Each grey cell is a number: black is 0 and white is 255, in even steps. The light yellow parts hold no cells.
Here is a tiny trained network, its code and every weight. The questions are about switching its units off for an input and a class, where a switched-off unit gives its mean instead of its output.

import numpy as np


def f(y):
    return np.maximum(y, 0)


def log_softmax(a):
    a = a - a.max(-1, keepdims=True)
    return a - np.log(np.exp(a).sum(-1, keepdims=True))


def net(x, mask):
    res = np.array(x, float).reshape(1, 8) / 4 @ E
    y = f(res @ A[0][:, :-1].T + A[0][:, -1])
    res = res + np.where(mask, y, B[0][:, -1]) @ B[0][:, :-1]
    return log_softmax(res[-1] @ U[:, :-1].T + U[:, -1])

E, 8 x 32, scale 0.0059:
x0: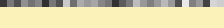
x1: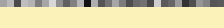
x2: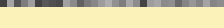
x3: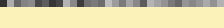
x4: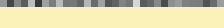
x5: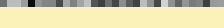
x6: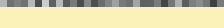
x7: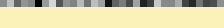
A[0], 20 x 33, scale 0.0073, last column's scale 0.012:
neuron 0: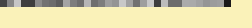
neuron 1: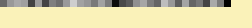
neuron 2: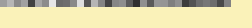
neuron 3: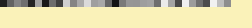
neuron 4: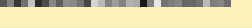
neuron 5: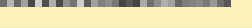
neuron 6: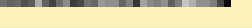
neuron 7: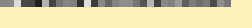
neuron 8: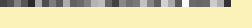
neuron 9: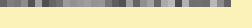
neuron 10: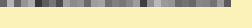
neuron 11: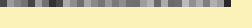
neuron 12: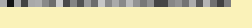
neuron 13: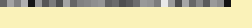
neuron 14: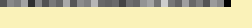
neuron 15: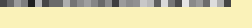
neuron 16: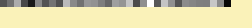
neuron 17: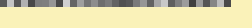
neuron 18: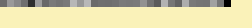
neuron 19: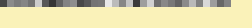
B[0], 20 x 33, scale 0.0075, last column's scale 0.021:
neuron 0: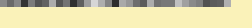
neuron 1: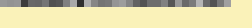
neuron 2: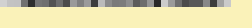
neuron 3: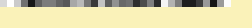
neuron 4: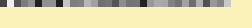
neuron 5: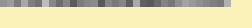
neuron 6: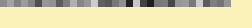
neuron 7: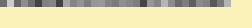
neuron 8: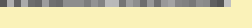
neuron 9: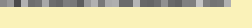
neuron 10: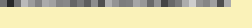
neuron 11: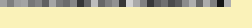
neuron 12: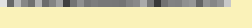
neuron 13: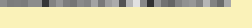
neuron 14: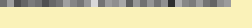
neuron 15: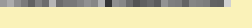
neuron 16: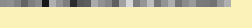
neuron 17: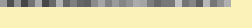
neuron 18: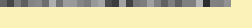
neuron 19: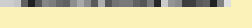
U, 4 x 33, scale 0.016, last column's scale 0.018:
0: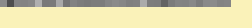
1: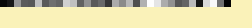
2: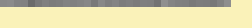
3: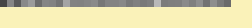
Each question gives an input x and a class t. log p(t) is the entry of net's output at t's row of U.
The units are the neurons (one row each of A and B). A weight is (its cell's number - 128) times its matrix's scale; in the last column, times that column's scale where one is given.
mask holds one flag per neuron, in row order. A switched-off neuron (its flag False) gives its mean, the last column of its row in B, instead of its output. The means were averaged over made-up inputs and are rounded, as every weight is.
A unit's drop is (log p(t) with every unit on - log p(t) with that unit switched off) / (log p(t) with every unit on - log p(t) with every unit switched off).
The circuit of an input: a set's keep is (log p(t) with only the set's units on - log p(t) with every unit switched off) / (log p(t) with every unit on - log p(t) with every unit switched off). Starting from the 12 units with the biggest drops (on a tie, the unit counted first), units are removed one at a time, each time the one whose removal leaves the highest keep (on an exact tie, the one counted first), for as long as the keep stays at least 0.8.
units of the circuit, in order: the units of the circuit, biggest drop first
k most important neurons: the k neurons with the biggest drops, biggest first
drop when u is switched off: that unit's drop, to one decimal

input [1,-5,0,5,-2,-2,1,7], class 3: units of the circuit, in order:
(neuron 19; neuron 2; neuron 4; neuron 12)
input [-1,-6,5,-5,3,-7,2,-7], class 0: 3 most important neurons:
(neuron 3; neuron 12; neuron 4)
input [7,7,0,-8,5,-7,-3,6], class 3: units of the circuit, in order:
(neuron 3; neuron 4)
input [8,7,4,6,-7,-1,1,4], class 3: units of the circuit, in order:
(neuron 4; neuron 10)
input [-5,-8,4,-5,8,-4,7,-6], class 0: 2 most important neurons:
(neuron 12; neuron 3)
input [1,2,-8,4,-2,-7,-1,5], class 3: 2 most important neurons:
(neuron 3; neuron 19)
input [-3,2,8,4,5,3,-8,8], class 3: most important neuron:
(neuron 4)
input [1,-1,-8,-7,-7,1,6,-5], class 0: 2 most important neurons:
(neuron 3; neuron 4)
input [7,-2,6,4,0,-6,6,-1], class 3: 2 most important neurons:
(neuron 4; neuron 2)
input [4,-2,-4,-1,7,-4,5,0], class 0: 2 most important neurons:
(neuron 3; neuron 19)
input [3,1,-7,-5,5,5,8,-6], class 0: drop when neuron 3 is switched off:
0.2
